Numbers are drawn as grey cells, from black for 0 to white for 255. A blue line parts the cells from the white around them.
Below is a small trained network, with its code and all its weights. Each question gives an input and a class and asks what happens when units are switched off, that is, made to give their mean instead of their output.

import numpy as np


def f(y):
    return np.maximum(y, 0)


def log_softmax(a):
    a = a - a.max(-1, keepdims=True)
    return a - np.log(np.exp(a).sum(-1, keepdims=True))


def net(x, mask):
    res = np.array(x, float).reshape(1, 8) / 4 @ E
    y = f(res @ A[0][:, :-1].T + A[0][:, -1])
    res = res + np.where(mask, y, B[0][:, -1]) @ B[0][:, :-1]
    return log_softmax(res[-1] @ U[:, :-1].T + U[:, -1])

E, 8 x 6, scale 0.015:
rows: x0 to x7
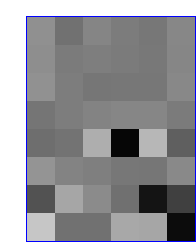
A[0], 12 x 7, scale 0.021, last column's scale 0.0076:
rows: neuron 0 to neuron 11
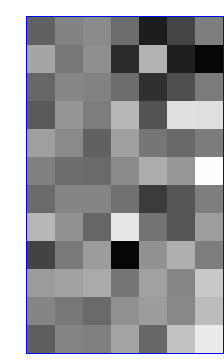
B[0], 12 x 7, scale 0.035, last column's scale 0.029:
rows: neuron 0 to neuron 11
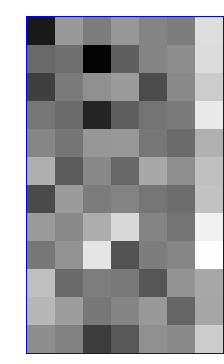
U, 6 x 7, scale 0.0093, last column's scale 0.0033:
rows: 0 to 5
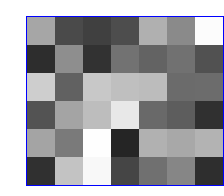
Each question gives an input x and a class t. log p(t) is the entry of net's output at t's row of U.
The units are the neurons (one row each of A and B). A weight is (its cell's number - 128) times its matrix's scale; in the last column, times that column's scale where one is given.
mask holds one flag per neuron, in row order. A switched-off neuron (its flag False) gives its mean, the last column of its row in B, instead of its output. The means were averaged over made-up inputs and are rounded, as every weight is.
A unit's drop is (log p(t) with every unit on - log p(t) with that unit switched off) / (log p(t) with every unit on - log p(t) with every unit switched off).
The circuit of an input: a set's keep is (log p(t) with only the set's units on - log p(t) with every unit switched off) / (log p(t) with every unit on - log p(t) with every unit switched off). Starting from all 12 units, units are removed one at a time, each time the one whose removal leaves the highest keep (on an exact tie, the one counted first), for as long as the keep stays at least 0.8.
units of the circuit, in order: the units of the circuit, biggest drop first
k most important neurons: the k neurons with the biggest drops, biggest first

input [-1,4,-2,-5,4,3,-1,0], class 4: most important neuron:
[neuron 3]
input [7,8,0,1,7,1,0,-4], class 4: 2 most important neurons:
[neuron 0; neuron 8]
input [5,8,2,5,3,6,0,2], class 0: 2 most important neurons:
[neuron 0; neuron 2]
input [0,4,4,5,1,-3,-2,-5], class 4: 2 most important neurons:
[neuron 8; neuron 1]
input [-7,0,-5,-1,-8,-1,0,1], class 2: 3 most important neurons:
[neuron 7; neuron 1; neuron 0]
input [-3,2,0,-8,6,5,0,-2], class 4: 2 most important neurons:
[neuron 8; neuron 0]
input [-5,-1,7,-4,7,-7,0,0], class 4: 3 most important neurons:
[neuron 8; neuron 3; neuron 0]
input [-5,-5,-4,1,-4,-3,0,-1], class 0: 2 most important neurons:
[neuron 0; neuron 2]
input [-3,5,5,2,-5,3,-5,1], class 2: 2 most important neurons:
[neuron 7; neuron 1]
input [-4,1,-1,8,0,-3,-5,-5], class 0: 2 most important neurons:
[neuron 3; neuron 11]
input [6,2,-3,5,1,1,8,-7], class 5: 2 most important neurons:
[neuron 8; neuron 1]
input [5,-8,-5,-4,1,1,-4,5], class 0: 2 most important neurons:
[neuron 1; neuron 8]
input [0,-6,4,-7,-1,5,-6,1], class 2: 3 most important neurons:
[neuron 1; neuron 3; neuron 8]
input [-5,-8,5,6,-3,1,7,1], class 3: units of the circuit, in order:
[neuron 1]
